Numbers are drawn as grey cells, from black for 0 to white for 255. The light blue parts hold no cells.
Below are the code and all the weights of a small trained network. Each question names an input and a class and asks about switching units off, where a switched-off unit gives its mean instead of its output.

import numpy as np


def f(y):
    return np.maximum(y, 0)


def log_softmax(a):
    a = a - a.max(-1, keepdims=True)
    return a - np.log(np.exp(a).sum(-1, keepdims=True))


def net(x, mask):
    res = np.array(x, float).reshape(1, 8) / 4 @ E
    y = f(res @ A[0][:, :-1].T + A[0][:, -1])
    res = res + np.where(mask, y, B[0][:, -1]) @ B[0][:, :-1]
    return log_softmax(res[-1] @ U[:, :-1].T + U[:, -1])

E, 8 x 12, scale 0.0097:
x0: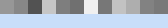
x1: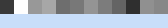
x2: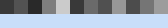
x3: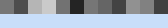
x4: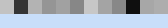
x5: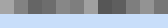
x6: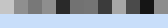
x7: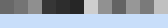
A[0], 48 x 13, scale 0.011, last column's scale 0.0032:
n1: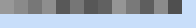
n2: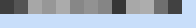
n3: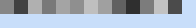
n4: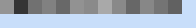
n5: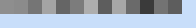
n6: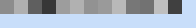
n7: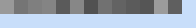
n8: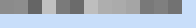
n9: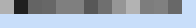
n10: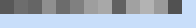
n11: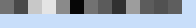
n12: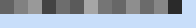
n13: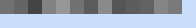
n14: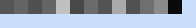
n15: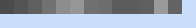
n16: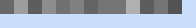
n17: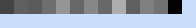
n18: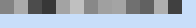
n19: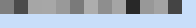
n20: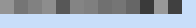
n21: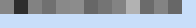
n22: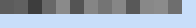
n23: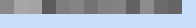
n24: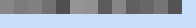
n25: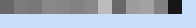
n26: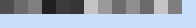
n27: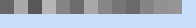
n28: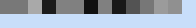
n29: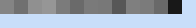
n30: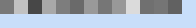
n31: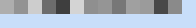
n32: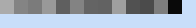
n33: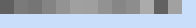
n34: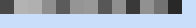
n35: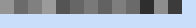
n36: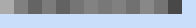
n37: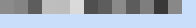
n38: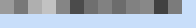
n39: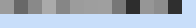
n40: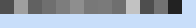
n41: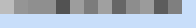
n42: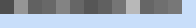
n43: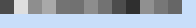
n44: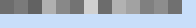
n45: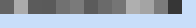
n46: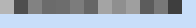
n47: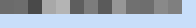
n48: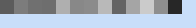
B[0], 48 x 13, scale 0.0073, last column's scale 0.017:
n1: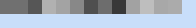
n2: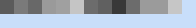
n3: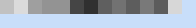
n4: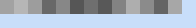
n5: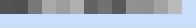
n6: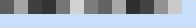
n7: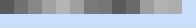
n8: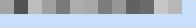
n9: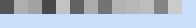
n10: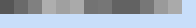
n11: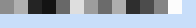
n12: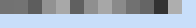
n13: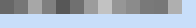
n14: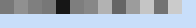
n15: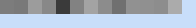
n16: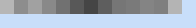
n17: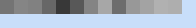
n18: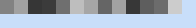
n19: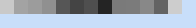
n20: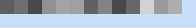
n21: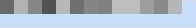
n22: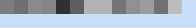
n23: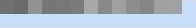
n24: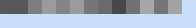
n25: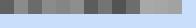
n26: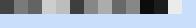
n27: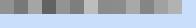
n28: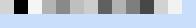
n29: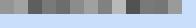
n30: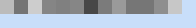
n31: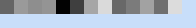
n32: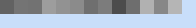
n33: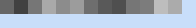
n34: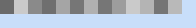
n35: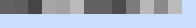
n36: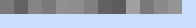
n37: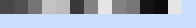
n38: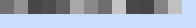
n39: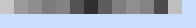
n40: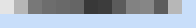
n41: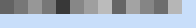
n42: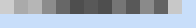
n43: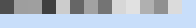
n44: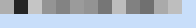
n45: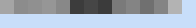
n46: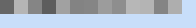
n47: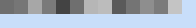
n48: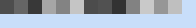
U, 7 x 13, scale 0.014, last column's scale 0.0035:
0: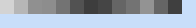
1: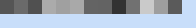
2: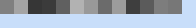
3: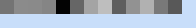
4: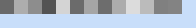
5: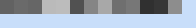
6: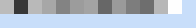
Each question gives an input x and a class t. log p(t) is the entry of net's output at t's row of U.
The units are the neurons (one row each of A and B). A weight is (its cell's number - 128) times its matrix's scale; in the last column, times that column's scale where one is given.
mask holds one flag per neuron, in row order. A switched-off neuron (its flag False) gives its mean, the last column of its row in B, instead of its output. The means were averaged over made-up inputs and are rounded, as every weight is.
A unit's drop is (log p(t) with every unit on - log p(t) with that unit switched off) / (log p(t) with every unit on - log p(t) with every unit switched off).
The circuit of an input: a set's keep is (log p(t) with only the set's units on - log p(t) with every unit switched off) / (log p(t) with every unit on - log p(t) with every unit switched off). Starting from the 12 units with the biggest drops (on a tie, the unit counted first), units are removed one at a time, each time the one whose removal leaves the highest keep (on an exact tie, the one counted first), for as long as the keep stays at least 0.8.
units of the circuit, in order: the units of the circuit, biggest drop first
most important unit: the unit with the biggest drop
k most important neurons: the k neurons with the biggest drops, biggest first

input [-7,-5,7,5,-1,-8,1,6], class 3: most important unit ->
n14
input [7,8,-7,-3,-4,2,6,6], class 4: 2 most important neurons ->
n43, n34
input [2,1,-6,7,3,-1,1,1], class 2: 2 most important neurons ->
n11, n38
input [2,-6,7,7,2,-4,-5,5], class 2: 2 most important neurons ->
n11, n31
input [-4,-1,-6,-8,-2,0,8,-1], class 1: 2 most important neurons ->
n11, n1
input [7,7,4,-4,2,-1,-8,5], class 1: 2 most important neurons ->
n48, n28
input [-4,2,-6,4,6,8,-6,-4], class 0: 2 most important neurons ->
n3, n39
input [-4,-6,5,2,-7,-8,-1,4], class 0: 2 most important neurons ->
n42, n40
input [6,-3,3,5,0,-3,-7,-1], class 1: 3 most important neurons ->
n28, n48, n2
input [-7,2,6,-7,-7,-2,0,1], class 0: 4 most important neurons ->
n42, n11, n45, n40
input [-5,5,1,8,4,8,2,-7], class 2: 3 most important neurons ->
n11, n38, n26
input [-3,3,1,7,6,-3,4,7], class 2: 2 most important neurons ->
n11, n37
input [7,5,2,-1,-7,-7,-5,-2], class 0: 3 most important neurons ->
n28, n40, n42
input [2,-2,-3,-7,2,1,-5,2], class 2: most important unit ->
n6
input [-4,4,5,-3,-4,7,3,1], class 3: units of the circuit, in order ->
n14, n22
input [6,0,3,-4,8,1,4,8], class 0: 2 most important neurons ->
n19, n3
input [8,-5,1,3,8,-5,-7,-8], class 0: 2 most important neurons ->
n19, n28
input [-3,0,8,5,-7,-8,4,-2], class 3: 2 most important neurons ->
n14, n47
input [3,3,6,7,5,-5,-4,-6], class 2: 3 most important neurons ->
n11, n38, n26
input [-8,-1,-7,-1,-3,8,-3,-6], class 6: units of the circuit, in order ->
n28
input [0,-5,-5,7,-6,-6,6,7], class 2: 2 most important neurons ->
n11, n37
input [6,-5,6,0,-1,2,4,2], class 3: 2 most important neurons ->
n28, n14
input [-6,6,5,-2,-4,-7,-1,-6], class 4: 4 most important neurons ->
n43, n26, n34, n31
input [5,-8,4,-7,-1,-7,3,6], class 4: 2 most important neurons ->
n9, n11
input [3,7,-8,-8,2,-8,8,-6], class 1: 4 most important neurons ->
n11, n5, n32, n1
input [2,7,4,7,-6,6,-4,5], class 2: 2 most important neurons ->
n11, n9
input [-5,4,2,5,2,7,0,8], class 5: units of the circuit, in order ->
n26
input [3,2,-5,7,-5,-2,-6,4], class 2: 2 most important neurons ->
n11, n38
